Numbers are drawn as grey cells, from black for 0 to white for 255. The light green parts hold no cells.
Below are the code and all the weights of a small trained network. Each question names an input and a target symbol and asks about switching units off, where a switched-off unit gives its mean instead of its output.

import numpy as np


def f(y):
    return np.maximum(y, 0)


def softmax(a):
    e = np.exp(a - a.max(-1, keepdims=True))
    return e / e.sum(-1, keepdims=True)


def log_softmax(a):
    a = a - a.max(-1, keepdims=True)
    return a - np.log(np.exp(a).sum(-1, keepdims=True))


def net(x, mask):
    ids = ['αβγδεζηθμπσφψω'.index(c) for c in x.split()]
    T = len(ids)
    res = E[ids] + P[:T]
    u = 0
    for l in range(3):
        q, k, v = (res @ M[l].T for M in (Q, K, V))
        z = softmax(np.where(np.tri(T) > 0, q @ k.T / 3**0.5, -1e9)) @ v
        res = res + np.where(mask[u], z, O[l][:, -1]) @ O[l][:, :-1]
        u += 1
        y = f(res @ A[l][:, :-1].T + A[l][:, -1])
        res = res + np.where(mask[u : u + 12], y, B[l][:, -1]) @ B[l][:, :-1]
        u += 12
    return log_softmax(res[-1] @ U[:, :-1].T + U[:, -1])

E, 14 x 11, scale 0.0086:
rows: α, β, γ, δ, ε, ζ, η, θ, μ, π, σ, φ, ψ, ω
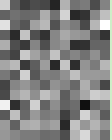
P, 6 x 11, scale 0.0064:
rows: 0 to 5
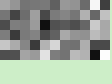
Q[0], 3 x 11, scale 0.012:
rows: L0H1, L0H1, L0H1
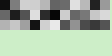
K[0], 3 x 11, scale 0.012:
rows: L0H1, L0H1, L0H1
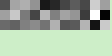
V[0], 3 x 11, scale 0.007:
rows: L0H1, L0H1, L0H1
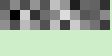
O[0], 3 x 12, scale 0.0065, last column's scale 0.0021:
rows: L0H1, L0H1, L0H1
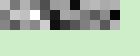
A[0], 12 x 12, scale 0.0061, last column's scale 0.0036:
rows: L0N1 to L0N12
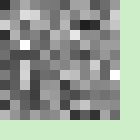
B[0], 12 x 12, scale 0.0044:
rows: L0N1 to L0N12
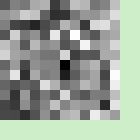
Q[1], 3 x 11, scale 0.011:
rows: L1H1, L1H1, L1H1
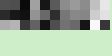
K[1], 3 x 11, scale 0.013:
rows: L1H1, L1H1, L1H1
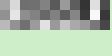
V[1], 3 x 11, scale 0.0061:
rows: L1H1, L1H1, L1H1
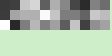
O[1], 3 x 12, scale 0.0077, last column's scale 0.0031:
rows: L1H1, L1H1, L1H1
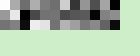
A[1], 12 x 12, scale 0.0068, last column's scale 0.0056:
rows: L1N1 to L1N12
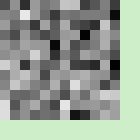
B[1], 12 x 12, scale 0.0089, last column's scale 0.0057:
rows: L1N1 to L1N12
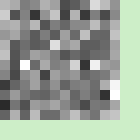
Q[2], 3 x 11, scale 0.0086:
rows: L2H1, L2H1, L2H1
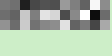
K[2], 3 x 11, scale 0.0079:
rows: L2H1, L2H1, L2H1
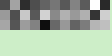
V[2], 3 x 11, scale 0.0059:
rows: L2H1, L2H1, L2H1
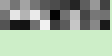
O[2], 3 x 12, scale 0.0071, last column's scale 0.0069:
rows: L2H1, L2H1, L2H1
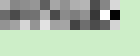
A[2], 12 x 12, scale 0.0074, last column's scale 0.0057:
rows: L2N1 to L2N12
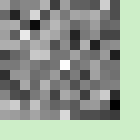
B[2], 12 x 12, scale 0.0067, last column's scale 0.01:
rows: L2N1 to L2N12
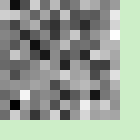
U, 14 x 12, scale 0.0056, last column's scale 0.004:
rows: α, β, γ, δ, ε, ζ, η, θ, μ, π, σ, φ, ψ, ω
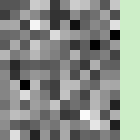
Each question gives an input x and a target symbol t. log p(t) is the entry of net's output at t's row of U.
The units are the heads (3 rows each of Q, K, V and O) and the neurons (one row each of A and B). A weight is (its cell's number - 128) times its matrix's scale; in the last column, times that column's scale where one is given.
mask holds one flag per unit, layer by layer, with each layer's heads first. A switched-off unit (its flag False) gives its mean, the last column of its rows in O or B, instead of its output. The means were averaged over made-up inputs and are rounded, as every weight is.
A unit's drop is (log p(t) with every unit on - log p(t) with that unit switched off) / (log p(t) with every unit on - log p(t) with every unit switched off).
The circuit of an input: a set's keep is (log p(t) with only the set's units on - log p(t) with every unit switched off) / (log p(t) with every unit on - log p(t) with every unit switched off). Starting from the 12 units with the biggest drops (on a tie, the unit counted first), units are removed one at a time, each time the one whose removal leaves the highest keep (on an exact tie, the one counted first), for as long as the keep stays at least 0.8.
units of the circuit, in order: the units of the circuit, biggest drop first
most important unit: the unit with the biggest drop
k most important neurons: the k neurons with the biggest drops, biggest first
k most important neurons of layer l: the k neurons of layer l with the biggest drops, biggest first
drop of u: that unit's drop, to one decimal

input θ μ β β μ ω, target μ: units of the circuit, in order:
[L0H1 L2H1 L1H1]
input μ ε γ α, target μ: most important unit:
L1N12
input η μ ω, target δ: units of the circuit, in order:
[L0H1 L2N8 L1H1 L0N4]
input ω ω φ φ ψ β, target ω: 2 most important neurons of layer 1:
[L1N4 L1N10]
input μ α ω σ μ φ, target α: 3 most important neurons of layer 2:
[L2N9 L2N4 L2N2]
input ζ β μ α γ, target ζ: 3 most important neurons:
[L1N7 L2N10 L0N3]
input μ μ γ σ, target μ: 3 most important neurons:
[L1N12 L1N4 L0N8]
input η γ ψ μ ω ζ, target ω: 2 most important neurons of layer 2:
[L2N5 L2N6]
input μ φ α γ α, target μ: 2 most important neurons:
[L0N3 L1N12]
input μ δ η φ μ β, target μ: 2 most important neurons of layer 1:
[L1N12 L1N3]
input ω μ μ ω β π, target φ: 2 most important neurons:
[L2N4 L0N5]
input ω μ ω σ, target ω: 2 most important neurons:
[L1N4 L2N12]
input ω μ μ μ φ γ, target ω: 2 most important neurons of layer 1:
[L1N10 L1N4]
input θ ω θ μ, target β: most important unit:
L0H1
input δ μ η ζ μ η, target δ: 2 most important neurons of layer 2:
[L2N12 L2N5]
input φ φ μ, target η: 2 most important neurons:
[L2N3 L2N4]
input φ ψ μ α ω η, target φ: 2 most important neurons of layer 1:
[L1N3 L1N12]
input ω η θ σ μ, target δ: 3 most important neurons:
[L2N8 L0N4 L1N9]
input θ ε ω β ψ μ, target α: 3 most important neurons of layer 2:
[L2N9 L2N4 L2N2]
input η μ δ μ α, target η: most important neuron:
[L2N3]
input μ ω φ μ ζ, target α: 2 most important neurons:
[L2N4 L2N9]
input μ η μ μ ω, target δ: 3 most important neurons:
[L2N8 L1N9 L0N4]
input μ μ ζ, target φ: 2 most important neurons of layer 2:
[L2N4 L2N3]
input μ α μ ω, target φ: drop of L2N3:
0.1
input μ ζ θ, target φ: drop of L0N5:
0.1
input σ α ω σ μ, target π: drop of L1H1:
1.0
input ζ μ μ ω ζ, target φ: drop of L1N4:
-0.1
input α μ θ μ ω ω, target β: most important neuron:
[L2N6]
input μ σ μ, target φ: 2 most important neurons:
[L2N4 L2N3]
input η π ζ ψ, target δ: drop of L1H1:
0.2
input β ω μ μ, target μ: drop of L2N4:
-0.1
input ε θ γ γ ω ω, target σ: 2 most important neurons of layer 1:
[L1N1 L1N9]
